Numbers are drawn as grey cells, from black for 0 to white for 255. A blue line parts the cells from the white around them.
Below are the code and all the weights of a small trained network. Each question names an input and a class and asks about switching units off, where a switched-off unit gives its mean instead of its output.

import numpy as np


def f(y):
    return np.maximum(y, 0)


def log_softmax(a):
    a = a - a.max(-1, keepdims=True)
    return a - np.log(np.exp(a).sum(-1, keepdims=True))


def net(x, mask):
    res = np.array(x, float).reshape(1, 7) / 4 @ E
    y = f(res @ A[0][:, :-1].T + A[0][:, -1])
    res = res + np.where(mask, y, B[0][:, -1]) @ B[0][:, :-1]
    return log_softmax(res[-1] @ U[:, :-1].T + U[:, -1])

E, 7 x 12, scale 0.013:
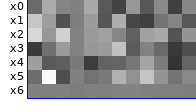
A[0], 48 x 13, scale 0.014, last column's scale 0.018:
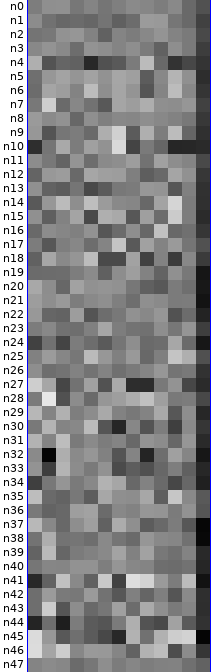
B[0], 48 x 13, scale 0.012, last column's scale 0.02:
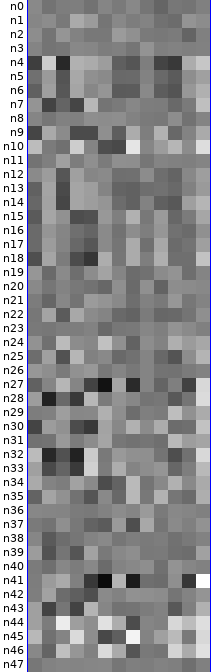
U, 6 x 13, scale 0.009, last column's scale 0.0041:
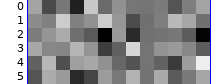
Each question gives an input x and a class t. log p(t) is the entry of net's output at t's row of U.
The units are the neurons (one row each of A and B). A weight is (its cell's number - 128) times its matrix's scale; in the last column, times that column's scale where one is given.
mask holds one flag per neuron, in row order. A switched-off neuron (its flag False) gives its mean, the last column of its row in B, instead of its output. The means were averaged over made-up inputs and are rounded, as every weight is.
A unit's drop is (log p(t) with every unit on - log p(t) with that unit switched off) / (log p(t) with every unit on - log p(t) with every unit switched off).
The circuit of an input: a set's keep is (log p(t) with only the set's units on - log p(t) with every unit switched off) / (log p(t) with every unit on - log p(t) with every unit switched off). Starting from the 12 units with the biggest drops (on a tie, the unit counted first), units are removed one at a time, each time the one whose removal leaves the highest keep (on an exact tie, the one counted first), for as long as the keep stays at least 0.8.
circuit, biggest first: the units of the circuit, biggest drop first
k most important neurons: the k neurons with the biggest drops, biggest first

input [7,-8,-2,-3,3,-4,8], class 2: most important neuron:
(n41)
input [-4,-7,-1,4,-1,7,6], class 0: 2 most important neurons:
(n28, n27)
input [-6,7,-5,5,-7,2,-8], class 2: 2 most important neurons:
(n27, n4)
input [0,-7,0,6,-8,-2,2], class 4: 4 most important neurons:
(n14, n27, n6, n5)
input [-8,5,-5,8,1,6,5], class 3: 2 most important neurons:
(n10, n34)
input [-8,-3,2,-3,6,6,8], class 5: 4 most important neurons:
(n35, n9, n15, n32)
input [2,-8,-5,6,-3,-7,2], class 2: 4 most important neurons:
(n41, n28, n7, n43)
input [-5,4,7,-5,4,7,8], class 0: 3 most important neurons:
(n28, n44, n7)
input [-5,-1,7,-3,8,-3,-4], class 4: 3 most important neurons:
(n4, n44, n13)
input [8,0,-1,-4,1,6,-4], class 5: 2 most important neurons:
(n30, n18)
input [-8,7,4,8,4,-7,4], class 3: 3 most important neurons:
(n10, n41, n34)
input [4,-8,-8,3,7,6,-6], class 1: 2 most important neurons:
(n44, n24)
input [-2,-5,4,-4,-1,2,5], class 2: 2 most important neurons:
(n41, n44)
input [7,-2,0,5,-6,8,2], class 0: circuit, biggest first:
(n28)
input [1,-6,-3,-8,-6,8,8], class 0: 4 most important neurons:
(n28, n7, n10, n43)
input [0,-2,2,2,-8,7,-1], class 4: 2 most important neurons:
(n6, n14)
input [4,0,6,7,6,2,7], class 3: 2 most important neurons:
(n10, n44)
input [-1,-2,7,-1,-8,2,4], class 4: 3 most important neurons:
(n14, n44, n25)
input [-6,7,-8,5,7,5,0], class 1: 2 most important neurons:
(n44, n41)
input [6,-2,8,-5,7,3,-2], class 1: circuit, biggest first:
(n46)
